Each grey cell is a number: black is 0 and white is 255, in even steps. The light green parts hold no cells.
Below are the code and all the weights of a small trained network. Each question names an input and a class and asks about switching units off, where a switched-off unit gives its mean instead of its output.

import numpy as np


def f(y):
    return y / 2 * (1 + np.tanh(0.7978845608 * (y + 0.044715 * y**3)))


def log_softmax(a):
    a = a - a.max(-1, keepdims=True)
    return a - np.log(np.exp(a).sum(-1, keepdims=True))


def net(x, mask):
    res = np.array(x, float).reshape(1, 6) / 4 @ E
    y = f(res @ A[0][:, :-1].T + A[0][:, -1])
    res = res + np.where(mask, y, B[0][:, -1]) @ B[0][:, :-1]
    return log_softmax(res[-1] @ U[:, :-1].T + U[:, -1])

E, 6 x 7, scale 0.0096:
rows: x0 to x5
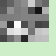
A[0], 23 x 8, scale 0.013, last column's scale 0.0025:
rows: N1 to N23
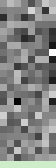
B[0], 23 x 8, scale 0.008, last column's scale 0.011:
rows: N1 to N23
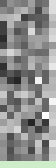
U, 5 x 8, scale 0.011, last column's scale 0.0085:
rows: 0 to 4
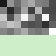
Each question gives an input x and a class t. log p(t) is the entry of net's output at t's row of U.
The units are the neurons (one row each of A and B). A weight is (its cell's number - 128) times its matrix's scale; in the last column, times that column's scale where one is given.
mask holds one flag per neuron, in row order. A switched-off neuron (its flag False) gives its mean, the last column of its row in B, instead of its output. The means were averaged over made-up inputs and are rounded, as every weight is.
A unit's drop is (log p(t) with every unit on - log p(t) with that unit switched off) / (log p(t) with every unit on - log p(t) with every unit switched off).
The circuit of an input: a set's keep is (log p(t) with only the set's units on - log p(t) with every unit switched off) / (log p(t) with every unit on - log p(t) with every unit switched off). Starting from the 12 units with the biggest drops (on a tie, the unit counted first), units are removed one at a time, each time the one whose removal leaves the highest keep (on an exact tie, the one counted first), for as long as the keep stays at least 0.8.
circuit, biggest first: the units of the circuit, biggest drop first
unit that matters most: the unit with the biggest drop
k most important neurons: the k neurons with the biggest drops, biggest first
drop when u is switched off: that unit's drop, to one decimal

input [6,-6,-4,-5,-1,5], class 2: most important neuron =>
[N2]
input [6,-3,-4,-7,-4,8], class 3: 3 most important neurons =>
[N3 N19 N12]
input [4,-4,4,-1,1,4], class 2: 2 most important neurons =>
[N18 N2]
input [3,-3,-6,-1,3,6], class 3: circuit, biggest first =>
[N3 N19]
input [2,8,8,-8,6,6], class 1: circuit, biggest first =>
[N21 N15]
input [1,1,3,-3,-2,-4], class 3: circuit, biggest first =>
[N18 N8]
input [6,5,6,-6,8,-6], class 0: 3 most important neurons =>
[N4 N9 N1]
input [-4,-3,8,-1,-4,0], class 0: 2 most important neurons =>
[N14 N6]
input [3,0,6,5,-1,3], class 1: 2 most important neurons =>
[N12 N22]
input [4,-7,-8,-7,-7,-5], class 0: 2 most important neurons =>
[N10 N5]
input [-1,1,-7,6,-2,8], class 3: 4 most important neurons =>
[N19 N3 N15 N21]
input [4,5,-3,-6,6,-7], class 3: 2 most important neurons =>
[N18 N8]
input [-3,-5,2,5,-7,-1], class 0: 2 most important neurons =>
[N6 N5]
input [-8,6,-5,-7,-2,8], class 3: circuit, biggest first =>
[N3]
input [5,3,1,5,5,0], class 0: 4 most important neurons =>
[N4 N15 N16 N21]
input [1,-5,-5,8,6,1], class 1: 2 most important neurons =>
[N22 N12]
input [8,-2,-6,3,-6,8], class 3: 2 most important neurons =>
[N19 N3]
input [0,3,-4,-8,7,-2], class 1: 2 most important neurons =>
[N21 N15]
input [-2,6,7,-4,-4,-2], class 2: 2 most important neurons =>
[N14 N20]
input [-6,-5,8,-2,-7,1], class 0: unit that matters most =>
N6
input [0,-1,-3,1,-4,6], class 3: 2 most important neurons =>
[N19 N3]
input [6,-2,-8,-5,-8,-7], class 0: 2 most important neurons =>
[N10 N5]
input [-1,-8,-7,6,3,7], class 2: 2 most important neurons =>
[N17 N2]
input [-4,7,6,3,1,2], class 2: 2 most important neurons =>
[N14 N20]
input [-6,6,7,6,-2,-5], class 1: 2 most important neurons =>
[N12 N17]
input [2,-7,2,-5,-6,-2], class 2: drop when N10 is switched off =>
-0.1
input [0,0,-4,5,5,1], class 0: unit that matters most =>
N15
